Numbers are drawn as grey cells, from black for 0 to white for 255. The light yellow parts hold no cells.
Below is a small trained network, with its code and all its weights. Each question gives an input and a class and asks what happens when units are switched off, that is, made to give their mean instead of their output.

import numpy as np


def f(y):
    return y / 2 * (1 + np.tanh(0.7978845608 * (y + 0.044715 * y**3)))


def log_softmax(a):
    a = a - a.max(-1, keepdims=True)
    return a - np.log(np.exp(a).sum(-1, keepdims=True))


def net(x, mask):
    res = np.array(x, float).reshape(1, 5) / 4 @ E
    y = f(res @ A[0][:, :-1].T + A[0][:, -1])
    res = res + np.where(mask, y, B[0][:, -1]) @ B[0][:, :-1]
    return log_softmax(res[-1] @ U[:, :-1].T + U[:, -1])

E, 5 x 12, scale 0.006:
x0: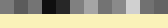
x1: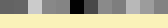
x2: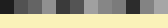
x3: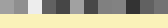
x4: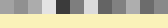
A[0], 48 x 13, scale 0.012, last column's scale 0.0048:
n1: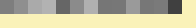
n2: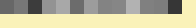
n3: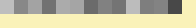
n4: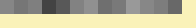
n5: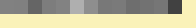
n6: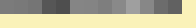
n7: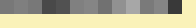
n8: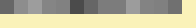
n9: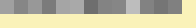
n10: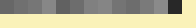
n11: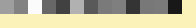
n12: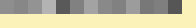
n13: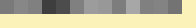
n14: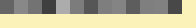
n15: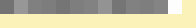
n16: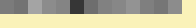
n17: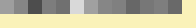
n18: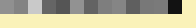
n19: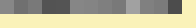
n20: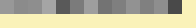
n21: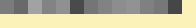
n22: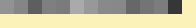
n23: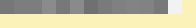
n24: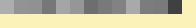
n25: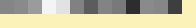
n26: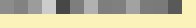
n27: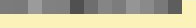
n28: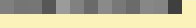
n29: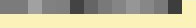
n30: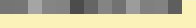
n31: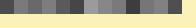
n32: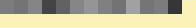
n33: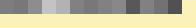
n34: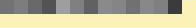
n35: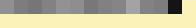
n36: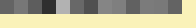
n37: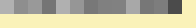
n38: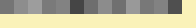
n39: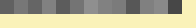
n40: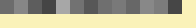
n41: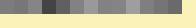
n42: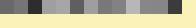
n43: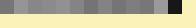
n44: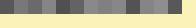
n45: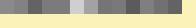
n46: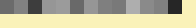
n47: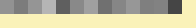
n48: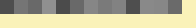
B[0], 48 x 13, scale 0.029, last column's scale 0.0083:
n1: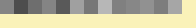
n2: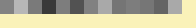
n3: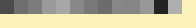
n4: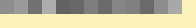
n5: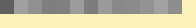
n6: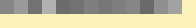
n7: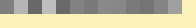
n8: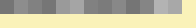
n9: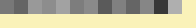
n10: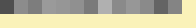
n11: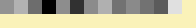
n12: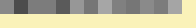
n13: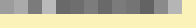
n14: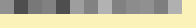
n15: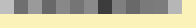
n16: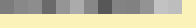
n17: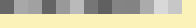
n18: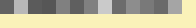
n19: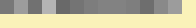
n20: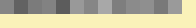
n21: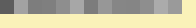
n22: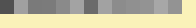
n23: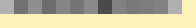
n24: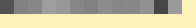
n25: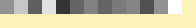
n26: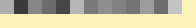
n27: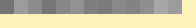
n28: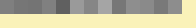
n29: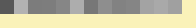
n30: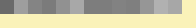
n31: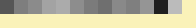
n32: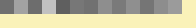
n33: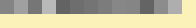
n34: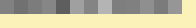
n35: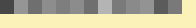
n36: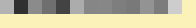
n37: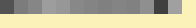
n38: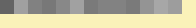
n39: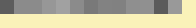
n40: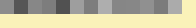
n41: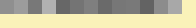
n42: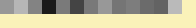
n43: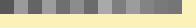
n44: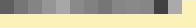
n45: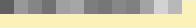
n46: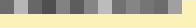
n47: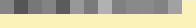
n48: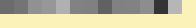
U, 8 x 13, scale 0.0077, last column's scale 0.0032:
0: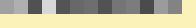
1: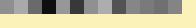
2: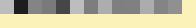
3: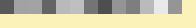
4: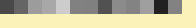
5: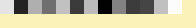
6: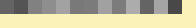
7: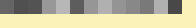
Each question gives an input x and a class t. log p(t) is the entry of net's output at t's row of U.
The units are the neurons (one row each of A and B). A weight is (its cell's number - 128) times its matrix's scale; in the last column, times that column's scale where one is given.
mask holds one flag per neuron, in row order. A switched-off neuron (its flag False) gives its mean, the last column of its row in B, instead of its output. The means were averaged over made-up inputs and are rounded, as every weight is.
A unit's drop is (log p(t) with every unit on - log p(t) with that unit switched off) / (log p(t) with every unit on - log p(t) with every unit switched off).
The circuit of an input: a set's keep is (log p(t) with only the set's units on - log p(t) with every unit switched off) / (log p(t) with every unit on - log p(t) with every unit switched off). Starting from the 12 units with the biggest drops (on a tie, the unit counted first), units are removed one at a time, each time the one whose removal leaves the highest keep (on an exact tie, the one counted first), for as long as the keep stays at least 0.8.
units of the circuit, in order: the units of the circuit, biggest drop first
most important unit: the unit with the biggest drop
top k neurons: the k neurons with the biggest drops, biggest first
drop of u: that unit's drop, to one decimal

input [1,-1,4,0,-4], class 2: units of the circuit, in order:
(n36)
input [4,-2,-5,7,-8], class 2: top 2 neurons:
(n36, n14)
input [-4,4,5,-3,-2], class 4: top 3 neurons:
(n31, n48, n17)
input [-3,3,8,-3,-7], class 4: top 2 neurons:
(n31, n48)
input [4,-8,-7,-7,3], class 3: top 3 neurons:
(n17, n45, n11)
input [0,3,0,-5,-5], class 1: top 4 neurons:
(n42, n2, n26, n46)
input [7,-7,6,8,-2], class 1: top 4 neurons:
(n11, n25, n18, n33)
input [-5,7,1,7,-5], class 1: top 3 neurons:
(n11, n18, n17)
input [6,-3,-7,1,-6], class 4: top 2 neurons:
(n3, n25)
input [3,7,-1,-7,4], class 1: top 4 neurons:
(n42, n2, n46, n17)
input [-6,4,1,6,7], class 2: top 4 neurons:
(n26, n1, n12, n47)
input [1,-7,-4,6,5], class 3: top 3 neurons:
(n17, n45, n42)
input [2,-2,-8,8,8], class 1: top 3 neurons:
(n11, n18, n36)
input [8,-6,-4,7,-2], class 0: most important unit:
n13
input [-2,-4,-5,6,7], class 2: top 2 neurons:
(n26, n1)
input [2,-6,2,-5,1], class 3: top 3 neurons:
(n17, n11, n45)
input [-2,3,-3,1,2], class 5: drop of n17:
0.2
